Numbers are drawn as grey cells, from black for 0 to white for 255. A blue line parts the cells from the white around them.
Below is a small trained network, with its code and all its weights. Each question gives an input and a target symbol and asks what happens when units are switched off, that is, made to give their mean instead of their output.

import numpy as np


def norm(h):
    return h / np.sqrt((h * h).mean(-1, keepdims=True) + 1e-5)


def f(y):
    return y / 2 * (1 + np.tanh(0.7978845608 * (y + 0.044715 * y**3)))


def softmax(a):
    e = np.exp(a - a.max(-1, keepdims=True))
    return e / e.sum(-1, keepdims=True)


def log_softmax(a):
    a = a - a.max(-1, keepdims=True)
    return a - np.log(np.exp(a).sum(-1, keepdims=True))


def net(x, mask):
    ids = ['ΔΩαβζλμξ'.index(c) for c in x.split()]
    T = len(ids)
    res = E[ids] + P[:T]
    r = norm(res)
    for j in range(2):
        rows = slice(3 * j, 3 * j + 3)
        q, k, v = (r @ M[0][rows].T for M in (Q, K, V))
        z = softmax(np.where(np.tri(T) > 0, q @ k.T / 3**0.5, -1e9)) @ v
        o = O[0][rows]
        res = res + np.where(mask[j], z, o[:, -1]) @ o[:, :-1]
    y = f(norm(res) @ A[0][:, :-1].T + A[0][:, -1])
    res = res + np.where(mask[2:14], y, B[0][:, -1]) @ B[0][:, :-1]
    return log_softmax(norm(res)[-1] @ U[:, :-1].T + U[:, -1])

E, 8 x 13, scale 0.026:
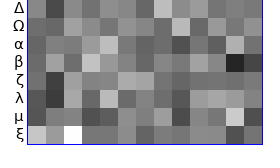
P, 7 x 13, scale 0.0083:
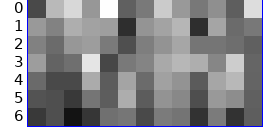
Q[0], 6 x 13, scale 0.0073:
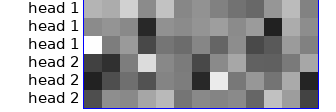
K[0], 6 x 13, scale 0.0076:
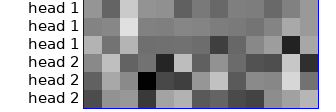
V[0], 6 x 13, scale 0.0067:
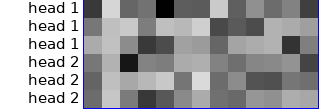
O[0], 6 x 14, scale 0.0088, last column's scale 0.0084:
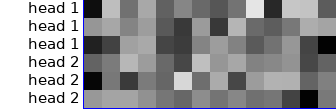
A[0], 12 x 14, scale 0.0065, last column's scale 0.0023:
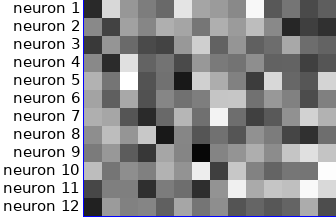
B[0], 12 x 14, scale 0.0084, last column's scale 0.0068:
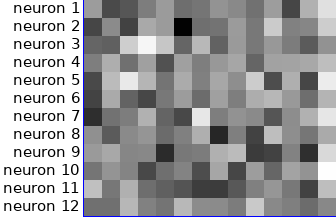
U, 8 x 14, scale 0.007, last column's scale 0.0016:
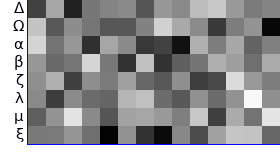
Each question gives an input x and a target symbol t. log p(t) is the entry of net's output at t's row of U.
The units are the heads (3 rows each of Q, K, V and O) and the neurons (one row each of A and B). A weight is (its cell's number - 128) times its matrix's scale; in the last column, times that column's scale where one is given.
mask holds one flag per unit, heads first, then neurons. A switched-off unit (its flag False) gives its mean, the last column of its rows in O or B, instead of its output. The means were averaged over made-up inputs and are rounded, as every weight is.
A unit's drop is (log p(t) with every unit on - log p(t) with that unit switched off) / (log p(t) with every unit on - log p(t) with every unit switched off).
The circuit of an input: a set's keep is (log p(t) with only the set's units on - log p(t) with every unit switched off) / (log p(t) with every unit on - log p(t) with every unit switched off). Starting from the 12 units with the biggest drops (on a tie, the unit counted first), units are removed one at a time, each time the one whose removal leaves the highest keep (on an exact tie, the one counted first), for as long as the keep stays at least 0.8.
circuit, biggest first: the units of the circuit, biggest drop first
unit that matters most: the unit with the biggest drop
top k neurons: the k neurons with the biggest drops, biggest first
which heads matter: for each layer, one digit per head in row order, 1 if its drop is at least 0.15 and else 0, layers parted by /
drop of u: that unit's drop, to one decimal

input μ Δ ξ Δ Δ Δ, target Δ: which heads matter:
01
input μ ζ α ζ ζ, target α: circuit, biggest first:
(head 2; neuron 10; neuron 7)
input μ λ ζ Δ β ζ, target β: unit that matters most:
head 2
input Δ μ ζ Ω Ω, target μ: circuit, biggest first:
(head 2; neuron 5)
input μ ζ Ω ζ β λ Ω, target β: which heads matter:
11
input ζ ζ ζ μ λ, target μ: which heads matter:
01
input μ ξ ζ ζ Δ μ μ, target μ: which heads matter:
00
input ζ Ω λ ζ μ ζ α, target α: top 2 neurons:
(neuron 7; neuron 9)
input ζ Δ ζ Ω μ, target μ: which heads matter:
01
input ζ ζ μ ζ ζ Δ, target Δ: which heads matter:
11
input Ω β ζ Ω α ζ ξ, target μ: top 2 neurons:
(neuron 5; neuron 12)
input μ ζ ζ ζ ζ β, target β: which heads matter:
01
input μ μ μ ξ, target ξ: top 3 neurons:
(neuron 8; neuron 4; neuron 7)
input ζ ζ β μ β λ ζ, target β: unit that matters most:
head 1
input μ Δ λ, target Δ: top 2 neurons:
(neuron 2; neuron 4)
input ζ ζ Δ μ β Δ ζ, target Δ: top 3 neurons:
(neuron 2; neuron 4; neuron 7)
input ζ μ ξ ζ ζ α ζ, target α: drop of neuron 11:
-0.1
